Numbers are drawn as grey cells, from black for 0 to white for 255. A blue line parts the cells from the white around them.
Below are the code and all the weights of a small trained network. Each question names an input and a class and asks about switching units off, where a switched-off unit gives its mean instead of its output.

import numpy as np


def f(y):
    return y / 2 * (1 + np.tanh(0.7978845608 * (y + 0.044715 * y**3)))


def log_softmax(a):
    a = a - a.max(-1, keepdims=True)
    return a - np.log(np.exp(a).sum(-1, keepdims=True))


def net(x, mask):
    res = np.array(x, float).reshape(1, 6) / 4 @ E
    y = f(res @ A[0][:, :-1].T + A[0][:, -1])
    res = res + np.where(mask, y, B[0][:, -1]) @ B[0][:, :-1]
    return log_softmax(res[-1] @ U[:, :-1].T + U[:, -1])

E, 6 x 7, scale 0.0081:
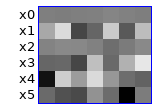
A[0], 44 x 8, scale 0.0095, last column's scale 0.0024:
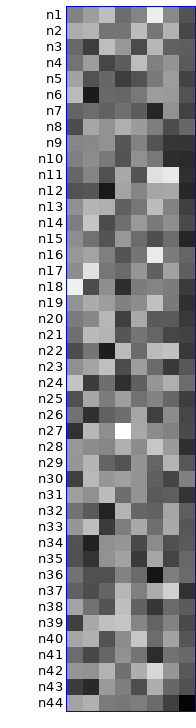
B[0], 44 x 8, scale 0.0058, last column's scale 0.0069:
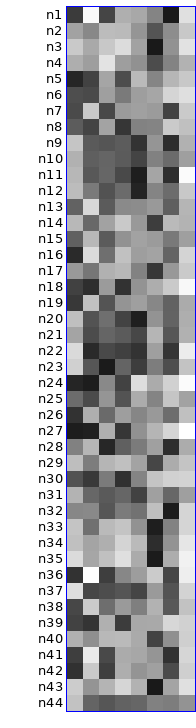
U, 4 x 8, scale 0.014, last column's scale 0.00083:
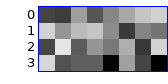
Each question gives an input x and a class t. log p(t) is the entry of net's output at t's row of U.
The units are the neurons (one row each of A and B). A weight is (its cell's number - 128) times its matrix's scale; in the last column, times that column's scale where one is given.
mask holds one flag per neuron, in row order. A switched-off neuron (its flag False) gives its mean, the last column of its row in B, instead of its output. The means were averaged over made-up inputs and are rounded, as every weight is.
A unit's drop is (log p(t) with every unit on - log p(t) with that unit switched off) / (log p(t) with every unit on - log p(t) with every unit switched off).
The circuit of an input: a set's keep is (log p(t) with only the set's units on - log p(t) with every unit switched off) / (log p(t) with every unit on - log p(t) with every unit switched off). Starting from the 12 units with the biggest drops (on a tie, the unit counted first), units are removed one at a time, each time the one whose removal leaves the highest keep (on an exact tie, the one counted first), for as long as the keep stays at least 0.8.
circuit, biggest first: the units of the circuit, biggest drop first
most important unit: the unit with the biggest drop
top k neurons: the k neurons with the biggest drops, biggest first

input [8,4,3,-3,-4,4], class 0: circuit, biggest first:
[n18]
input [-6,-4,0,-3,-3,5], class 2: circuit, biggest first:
[n36 n41]
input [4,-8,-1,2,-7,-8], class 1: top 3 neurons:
[n3 n43 n35]
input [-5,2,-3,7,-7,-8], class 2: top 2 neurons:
[n1 n16]
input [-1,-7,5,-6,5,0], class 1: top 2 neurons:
[n35 n3]
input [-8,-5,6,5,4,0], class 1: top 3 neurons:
[n35 n43 n3]
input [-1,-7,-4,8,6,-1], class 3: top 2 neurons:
[n22 n11]
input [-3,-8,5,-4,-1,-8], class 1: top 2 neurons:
[n3 n35]
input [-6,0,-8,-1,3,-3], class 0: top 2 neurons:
[n36 n41]
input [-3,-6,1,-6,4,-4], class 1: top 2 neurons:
[n3 n35]
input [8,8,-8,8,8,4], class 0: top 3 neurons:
[n27 n39 n30]
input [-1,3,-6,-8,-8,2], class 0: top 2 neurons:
[n18 n24]
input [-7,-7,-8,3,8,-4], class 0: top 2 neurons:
[n27 n39]
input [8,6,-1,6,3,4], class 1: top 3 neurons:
[n33 n40 n14]
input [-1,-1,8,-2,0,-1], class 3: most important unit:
n36
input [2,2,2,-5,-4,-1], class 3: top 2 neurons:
[n23 n27]
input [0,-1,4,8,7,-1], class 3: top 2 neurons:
[n22 n11]
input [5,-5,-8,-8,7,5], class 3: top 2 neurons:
[n9 n23]
